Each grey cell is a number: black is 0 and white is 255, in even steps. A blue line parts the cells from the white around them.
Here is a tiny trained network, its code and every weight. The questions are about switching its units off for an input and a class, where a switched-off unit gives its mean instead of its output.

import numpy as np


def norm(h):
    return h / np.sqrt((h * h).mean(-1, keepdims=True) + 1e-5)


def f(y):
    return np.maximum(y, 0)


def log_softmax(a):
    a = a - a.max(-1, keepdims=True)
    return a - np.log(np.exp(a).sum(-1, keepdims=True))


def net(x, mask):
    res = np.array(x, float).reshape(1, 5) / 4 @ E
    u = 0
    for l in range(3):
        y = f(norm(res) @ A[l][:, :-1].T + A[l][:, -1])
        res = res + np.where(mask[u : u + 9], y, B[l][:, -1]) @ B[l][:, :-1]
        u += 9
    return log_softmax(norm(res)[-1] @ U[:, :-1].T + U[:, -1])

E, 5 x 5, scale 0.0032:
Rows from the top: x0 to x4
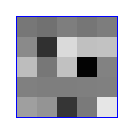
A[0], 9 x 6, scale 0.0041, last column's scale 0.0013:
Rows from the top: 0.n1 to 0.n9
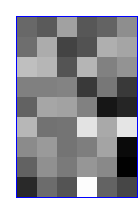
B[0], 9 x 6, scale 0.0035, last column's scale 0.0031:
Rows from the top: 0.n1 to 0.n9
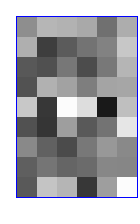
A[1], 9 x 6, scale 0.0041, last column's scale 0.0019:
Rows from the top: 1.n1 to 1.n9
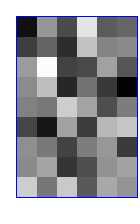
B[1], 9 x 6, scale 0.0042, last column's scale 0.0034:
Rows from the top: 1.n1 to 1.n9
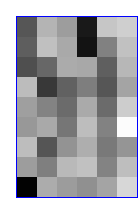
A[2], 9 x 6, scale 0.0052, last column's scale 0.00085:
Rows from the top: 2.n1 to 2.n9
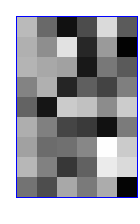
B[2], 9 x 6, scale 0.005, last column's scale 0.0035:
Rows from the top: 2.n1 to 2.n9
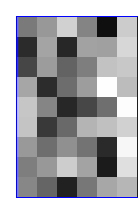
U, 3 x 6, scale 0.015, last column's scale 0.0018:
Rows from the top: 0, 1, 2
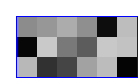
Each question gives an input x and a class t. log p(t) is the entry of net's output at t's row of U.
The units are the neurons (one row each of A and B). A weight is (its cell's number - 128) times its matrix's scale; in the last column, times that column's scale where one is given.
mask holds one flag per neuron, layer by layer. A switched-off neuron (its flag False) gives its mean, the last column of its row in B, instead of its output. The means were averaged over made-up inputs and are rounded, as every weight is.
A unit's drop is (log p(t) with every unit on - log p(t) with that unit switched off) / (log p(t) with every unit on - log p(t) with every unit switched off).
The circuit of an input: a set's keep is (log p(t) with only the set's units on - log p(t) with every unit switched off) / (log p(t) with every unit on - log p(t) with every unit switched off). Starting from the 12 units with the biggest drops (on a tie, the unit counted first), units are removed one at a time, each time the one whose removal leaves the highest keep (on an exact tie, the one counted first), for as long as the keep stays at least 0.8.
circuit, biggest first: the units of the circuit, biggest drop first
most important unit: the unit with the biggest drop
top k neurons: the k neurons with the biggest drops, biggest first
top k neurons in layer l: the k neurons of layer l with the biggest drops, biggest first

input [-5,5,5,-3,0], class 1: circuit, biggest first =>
(2.n2)
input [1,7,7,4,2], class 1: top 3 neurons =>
(1.n9; 2.n2; 2.n6)
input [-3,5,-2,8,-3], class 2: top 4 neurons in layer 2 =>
(2.n5; 2.n8; 2.n1; 2.n7)
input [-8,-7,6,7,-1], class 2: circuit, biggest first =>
(2.n6; 2.n4)
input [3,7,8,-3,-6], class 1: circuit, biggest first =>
(2.n2; 1.n9; 2.n7)
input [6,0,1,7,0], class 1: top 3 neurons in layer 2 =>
(2.n7; 2.n8; 2.n1)
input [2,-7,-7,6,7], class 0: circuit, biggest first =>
(2.n1; 2.n8; 1.n9)
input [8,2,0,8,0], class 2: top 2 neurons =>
(2.n8; 2.n1)
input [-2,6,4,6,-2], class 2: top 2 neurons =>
(0.n9; 2.n5)
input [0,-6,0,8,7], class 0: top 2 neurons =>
(2.n1; 2.n8)
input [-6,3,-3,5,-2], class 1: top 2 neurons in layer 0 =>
(0.n5; 0.n2)
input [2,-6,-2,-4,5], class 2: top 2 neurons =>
(2.n4; 2.n6)
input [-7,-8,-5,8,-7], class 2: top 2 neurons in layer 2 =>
(2.n6; 2.n4)
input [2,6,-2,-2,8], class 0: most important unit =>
2.n8
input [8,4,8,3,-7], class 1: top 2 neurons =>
(2.n2; 2.n7)
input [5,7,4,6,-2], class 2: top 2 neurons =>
(2.n5; 0.n9)
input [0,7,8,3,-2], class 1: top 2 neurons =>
(1.n9; 2.n2)
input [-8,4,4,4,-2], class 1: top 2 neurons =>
(1.n9; 2.n6)
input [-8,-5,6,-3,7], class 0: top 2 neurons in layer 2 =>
(2.n1; 2.n8)
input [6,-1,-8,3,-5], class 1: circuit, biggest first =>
(1.n1)
